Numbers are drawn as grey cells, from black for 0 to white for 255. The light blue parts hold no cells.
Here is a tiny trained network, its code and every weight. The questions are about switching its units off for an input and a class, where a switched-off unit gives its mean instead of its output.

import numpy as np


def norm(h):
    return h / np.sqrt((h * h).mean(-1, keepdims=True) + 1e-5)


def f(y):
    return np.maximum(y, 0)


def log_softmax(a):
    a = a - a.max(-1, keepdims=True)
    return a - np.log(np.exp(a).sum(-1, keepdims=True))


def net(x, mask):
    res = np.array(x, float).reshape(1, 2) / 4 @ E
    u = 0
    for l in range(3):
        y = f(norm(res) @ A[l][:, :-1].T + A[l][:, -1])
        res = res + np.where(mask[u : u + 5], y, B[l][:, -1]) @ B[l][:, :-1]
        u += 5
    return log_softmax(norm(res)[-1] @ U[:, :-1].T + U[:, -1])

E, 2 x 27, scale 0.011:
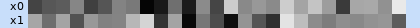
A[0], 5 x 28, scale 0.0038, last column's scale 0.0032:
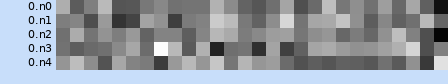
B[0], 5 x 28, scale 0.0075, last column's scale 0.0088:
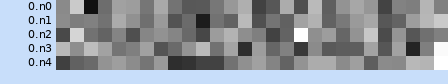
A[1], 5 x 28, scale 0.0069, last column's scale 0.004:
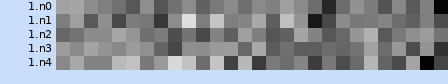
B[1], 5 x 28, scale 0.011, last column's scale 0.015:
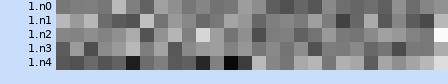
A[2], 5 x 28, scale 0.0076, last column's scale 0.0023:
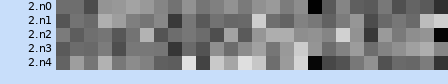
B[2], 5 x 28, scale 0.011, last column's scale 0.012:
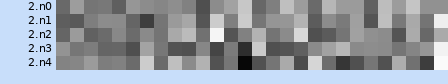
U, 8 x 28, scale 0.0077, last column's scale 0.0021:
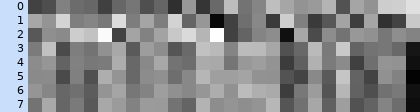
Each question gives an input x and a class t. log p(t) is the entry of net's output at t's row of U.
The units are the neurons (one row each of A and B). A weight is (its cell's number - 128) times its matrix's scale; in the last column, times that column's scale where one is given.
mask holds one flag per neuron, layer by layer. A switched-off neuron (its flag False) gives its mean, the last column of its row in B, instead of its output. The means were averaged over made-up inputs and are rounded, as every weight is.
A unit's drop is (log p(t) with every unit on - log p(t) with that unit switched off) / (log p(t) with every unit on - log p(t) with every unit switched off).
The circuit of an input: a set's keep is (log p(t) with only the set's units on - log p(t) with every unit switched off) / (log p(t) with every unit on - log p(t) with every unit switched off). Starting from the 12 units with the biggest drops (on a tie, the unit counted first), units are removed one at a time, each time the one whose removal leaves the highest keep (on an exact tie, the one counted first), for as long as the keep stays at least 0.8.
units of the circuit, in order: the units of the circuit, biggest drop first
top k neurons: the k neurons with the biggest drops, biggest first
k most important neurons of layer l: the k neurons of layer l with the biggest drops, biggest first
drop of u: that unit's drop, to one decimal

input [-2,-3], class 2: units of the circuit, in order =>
[0.n4; 1.n4]
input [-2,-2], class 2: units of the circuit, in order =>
[0.n4; 1.n4; 1.n2]
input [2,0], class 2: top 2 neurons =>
[1.n4; 2.n4]
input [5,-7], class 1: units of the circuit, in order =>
[2.n4; 1.n4]
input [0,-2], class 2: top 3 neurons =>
[1.n4; 1.n2; 2.n4]
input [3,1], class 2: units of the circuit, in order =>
[1.n4; 2.n3; 2.n4]
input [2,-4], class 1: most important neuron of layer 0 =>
[0.n4]
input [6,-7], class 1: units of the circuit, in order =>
[2.n4; 1.n4]
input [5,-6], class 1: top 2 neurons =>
[0.n4; 1.n4]
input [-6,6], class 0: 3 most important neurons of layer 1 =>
[1.n4; 1.n2; 1.n1]
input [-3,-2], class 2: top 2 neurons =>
[0.n4; 1.n4]
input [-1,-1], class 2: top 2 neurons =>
[1.n4; 1.n2]
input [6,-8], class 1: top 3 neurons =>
[2.n4; 1.n4; 0.n4]
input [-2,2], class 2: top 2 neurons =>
[1.n3; 0.n3]
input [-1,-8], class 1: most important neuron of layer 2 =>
[2.n4]
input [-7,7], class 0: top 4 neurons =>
[1.n4; 2.n4; 1.n2; 1.n1]
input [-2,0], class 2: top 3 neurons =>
[0.n4; 1.n4; 2.n4]
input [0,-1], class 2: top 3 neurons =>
[1.n4; 2.n4; 1.n2]
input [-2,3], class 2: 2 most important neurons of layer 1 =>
[1.n3; 1.n1]
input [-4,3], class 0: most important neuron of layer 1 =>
[1.n2]
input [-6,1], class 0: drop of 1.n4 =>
0.3
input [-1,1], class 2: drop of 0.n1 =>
0.0
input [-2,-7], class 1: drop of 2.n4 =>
0.1
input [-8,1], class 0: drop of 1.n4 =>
0.4
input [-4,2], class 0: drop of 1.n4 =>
0.1
